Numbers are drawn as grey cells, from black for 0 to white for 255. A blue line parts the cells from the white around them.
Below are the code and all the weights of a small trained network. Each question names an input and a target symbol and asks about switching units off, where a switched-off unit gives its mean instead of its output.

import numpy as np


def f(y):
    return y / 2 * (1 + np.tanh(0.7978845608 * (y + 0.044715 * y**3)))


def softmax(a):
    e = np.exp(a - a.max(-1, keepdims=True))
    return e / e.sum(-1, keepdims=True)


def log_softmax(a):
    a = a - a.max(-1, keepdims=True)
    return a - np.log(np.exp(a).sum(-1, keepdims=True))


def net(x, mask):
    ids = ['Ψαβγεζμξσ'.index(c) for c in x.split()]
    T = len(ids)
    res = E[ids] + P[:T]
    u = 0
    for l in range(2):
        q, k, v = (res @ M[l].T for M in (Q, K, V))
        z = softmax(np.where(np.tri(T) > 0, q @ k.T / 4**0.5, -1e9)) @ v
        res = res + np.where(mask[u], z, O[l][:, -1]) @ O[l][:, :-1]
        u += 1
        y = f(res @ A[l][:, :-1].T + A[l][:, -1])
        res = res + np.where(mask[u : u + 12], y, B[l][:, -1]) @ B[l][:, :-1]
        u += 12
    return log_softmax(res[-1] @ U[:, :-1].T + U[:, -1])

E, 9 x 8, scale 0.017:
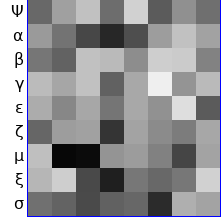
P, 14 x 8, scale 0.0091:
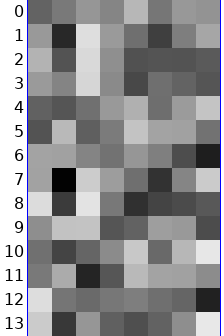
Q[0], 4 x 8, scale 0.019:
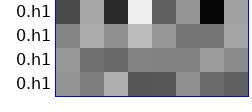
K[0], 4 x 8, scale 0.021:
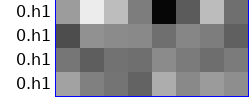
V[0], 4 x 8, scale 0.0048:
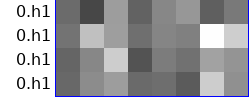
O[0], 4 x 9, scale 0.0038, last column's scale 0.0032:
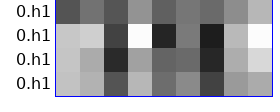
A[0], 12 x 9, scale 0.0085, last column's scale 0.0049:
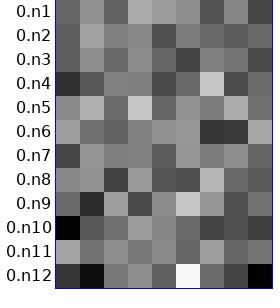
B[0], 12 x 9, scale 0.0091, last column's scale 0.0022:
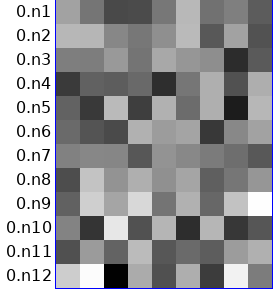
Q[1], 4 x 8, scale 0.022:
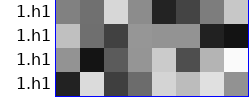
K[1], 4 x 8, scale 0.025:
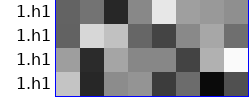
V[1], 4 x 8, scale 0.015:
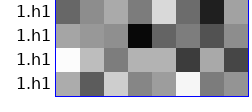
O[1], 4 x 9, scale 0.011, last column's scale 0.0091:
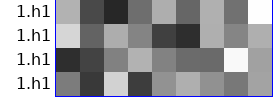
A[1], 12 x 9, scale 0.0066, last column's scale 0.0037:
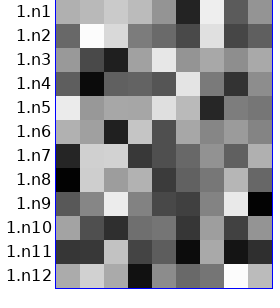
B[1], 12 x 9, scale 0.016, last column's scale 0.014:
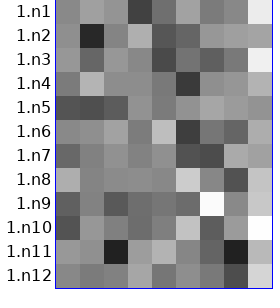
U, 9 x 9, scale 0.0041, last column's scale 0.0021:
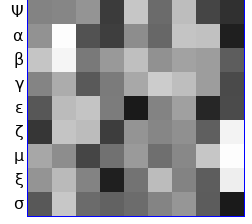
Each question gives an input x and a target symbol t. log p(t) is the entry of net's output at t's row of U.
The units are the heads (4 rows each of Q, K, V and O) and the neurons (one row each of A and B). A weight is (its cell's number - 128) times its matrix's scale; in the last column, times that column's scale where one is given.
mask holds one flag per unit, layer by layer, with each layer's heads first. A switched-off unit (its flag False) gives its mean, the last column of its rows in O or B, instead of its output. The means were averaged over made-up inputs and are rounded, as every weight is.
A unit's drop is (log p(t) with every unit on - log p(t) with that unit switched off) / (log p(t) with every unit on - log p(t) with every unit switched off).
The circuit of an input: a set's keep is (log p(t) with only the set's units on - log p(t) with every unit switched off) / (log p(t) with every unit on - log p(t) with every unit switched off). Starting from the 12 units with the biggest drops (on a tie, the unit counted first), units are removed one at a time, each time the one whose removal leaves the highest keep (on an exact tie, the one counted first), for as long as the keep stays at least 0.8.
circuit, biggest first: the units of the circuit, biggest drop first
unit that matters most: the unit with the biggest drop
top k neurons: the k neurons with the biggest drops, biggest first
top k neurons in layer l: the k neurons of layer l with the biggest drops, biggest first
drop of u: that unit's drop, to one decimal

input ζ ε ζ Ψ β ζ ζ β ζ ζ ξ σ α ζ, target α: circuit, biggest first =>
[1.h1, 1.n9, 1.n3, 0.n6]
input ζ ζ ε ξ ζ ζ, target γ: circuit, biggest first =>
[1.h1, 1.n8, 1.n9]
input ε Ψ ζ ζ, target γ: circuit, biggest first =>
[1.h1, 1.n8, 1.n9, 0.h1]
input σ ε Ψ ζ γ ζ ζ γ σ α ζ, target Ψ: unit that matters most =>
0.n8
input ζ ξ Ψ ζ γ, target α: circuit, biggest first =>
[1.h1, 1.n9, 1.n1, 0.n6]
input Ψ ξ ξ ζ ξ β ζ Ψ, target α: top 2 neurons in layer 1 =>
[1.n9, 1.n1]
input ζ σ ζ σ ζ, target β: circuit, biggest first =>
[1.h1, 1.n8, 1.n6]
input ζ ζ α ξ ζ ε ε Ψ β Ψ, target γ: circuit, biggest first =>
[1.h1, 1.n8, 1.n9]
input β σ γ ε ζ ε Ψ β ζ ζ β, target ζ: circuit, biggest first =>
[0.n8, 1.h1, 1.n4]
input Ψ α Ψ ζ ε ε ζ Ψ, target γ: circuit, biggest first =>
[1.h1, 1.n8, 1.n9, 0.h1]
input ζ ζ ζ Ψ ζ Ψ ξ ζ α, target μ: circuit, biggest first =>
[1.h1, 1.n1, 0.h1]
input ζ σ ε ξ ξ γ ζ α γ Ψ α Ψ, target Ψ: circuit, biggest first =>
[1.h1, 1.n11]
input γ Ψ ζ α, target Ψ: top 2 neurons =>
[1.n11, 1.n10]
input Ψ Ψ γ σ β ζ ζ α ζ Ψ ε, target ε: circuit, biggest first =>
[1.h1]
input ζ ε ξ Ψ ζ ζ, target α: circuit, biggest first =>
[1.h1, 1.n9]
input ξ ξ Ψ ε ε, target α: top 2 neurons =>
[1.n9, 1.n1]
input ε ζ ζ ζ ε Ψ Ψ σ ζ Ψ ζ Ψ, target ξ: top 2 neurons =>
[1.n1, 1.n10]
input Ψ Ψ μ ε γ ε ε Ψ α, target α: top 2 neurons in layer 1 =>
[1.n4, 1.n12]
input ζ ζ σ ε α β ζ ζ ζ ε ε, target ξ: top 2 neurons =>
[1.n1, 1.n10]
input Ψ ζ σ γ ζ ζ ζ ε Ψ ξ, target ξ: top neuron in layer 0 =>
[0.n6]
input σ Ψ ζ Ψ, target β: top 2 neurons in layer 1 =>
[1.n8, 1.n6]
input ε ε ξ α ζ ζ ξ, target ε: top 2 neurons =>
[0.n6, 1.n12]
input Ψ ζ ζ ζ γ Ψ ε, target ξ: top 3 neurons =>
[0.n6, 1.n1, 1.n10]
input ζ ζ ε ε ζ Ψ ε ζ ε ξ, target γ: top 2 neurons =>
[1.n8, 1.n9]
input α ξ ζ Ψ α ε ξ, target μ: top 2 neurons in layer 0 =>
[0.n6, 0.n4]
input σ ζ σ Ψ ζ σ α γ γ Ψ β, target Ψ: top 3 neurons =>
[0.n5, 1.n11, 1.n10]
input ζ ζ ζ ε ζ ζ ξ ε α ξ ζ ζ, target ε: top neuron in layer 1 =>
[1.n12]
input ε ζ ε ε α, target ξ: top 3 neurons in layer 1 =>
[1.n10, 1.n1, 1.n9]
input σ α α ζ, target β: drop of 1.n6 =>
0.1
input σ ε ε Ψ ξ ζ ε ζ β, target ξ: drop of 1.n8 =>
-0.1
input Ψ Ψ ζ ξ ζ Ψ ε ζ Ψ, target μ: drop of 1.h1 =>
0.6
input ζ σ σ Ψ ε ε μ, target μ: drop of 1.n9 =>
0.0
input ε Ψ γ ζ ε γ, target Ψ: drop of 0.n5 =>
0.1
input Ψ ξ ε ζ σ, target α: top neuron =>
[0.n8]
